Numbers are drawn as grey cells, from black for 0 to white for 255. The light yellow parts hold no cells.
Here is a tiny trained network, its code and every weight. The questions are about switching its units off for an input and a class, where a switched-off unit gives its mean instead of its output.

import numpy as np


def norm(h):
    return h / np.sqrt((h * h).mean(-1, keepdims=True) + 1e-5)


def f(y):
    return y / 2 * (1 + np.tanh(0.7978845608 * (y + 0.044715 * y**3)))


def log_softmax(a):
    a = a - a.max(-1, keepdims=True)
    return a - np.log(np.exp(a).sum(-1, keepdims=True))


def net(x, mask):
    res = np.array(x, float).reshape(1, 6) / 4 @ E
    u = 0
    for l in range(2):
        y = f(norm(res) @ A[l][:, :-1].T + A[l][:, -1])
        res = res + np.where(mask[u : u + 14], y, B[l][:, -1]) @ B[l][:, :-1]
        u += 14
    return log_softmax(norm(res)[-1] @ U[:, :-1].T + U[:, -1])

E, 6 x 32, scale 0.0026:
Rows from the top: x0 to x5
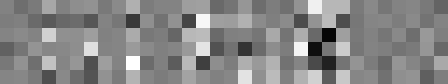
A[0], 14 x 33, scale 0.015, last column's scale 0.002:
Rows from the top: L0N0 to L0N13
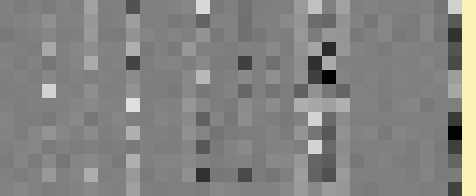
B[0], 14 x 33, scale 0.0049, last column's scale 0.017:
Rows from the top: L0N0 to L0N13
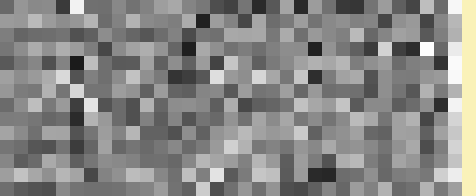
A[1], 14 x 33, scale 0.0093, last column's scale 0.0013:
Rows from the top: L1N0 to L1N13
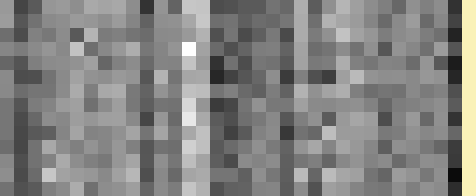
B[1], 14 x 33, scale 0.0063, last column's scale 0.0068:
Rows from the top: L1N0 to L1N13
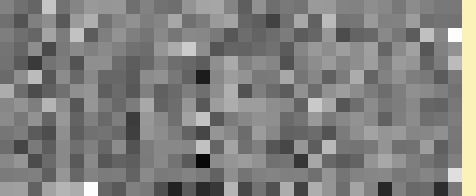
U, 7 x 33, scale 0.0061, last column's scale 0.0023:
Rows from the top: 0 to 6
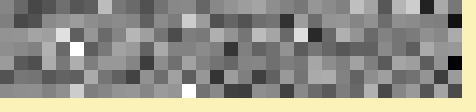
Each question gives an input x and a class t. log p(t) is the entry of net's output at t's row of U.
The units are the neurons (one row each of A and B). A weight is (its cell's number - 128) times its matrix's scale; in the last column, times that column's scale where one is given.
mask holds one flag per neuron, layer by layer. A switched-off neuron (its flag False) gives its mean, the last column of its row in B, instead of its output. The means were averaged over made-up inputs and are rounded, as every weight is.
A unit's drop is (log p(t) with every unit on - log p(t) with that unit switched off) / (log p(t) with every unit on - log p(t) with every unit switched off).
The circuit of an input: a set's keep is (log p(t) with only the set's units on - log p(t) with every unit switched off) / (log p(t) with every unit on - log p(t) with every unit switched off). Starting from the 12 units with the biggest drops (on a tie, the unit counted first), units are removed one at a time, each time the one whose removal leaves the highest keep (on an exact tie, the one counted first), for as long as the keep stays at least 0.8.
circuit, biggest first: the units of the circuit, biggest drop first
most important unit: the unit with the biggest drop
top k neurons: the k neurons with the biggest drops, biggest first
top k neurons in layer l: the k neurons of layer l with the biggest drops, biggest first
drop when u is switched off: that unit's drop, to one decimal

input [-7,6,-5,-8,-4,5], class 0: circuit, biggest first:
(L0N7, L0N3)
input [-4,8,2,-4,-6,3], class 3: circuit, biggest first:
(L0N4, L0N0)
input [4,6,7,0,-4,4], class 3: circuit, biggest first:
(L0N0)
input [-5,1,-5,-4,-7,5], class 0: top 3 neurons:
(L0N7, L0N3, L0N4)
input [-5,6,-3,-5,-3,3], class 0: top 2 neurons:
(L0N7, L0N3)
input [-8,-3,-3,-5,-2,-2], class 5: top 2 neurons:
(L0N5, L0N12)
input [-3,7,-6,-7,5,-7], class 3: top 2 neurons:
(L0N4, L0N7)
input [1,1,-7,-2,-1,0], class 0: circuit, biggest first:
(L0N7, L0N3, L0N5)
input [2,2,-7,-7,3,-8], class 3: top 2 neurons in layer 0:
(L0N4, L0N7)
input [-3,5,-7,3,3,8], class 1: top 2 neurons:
(L0N5, L0N0)
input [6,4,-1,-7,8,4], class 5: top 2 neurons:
(L0N5, L0N12)
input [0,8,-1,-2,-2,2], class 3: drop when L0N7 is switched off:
0.3
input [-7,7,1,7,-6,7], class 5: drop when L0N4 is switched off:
0.2
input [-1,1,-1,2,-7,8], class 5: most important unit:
L0N12
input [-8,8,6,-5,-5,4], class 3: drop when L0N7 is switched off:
0.2
